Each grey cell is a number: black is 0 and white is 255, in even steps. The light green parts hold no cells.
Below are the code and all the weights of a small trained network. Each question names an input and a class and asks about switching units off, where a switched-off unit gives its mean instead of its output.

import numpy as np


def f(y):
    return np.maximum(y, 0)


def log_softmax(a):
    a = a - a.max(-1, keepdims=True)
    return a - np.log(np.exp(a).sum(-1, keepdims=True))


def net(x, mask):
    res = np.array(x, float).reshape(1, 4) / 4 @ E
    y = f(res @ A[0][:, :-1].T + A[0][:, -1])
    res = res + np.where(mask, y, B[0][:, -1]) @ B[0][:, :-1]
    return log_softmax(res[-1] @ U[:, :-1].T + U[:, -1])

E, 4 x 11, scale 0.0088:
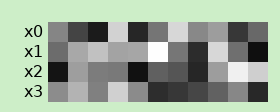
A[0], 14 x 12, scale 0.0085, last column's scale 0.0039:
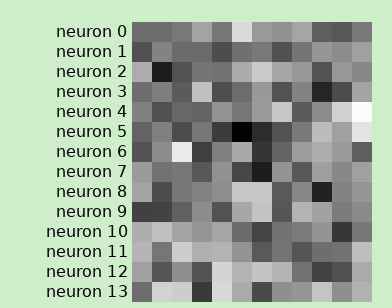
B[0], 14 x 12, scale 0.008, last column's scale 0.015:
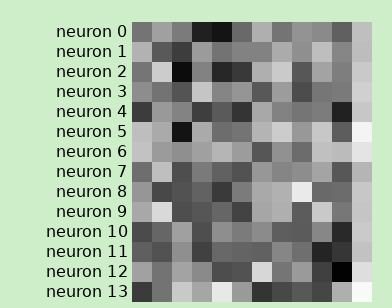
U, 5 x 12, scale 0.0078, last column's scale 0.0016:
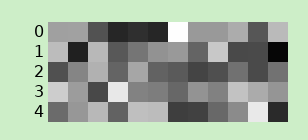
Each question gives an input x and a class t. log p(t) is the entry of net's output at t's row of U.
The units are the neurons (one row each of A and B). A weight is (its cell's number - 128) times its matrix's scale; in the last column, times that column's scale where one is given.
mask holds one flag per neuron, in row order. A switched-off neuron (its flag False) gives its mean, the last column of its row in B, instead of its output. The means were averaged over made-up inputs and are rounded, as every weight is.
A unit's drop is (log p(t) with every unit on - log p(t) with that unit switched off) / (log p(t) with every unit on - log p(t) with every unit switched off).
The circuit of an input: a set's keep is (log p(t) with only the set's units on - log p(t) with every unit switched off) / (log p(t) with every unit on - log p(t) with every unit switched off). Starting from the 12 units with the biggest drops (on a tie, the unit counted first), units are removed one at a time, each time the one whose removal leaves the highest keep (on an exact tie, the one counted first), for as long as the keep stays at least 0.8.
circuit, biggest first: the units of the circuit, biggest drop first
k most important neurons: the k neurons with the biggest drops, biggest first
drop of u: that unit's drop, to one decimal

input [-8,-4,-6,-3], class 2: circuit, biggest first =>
[neuron 13]
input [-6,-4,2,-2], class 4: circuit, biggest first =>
[neuron 13; neuron 12]
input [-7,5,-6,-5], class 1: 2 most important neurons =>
[neuron 12; neuron 8]
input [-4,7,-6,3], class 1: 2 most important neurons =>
[neuron 12; neuron 8]
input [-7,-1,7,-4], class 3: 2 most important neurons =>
[neuron 5; neuron 1]
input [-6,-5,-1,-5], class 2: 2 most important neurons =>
[neuron 13; neuron 5]
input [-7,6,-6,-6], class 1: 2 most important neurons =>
[neuron 12; neuron 8]
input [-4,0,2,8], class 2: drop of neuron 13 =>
0.1
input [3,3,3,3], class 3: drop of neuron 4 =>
0.4
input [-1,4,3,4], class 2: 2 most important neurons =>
[neuron 10; neuron 2]
